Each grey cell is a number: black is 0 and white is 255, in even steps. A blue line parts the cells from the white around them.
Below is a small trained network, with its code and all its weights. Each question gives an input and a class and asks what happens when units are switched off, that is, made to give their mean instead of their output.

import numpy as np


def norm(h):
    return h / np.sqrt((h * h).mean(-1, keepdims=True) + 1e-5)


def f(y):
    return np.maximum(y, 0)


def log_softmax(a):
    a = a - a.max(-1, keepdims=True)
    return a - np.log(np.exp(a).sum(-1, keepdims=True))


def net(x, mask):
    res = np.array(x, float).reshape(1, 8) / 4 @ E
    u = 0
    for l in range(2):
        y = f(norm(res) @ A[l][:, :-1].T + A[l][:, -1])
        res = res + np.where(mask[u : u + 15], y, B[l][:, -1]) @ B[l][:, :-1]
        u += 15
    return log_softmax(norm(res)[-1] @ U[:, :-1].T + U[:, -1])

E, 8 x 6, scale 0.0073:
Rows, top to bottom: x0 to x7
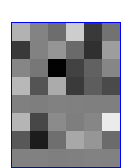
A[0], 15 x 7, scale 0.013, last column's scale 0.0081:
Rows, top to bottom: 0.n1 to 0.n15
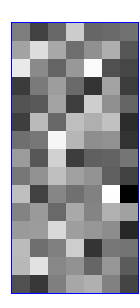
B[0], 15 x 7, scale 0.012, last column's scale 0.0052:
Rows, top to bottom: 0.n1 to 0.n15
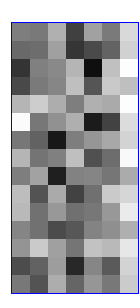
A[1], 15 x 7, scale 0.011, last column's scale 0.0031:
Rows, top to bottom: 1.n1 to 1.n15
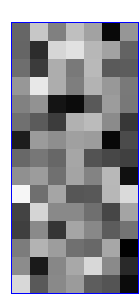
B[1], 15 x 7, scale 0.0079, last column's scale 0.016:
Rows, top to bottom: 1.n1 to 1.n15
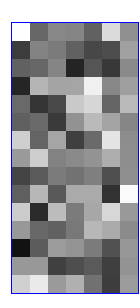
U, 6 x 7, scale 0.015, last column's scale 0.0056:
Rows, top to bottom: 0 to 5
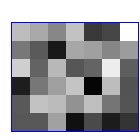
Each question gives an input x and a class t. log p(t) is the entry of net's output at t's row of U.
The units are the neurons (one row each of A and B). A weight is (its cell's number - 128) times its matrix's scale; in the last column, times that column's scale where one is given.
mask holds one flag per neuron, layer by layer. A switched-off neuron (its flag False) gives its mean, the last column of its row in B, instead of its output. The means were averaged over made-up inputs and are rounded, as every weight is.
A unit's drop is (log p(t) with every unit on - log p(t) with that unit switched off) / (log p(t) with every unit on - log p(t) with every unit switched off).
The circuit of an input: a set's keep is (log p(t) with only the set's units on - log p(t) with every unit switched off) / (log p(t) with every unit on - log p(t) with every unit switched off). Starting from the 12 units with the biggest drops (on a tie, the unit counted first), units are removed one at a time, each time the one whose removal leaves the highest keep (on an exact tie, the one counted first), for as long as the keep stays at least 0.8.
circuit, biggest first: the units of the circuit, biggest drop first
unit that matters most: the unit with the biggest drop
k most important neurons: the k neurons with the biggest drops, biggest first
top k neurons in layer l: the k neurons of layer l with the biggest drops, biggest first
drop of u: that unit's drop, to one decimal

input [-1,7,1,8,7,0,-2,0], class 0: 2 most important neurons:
(0.n8 0.n3)
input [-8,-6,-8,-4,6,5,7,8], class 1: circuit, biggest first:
(0.n7)
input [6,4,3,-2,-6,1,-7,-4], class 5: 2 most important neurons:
(0.n14 0.n2)
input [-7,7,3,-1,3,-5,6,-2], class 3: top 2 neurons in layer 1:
(1.n10 1.n2)
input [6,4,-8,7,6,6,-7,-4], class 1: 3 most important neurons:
(0.n7 0.n12 0.n6)
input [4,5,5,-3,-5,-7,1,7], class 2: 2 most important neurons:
(0.n10 0.n7)
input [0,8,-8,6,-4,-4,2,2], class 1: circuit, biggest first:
(0.n7 0.n9)
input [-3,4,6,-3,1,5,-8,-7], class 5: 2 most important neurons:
(0.n2 0.n14)
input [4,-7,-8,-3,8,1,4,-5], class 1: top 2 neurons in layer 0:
(0.n7 0.n9)
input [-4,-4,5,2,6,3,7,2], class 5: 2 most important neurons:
(0.n15 0.n13)
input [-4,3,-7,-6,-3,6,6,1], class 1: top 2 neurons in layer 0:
(0.n7 0.n8)
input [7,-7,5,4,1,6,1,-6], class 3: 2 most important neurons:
(0.n3 0.n6)
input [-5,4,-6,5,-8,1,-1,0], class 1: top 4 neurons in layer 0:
(0.n7 0.n6 0.n12 0.n9)
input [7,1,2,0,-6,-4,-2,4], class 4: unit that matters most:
0.n13
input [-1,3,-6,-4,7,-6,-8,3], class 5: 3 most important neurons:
(0.n2 0.n14 0.n12)
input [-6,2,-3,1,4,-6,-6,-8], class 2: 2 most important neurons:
(0.n10 1.n11)
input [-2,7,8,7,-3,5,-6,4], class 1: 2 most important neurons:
(0.n6 1.n5)
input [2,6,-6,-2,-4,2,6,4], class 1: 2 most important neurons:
(0.n7 0.n3)
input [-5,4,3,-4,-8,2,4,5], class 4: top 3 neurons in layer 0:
(0.n5 0.n3 0.n8)
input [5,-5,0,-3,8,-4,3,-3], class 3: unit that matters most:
0.n3
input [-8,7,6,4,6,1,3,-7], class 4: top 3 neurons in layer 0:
(0.n5 0.n3 0.n7)
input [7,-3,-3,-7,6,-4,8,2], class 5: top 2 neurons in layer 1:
(1.n2 1.n3)
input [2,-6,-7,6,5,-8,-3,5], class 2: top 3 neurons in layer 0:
(0.n6 0.n10 0.n11)
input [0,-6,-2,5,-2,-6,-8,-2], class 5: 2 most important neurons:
(0.n2 0.n14)
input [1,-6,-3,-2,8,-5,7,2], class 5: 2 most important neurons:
(0.n15 0.n1)
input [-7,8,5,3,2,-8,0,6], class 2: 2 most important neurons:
(1.n11 0.n10)
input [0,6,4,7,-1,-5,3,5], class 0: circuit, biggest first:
(0.n8)
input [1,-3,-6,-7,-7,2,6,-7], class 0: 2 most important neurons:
(0.n6 1.n15)
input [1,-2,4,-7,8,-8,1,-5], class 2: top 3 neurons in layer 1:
(1.n1 1.n10 1.n11)
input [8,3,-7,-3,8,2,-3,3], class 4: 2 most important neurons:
(0.n13 1.n4)
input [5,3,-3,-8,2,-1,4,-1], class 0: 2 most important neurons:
(0.n6 0.n5)
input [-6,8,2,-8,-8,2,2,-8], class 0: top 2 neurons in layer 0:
(0.n6 0.n3)
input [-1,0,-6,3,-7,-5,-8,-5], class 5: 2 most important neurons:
(0.n2 0.n14)
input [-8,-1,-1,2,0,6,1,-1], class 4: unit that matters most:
0.n5
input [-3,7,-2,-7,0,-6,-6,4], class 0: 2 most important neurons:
(0.n6 0.n3)
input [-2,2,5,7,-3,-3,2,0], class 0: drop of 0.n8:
0.2
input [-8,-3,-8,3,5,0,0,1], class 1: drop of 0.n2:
0.0
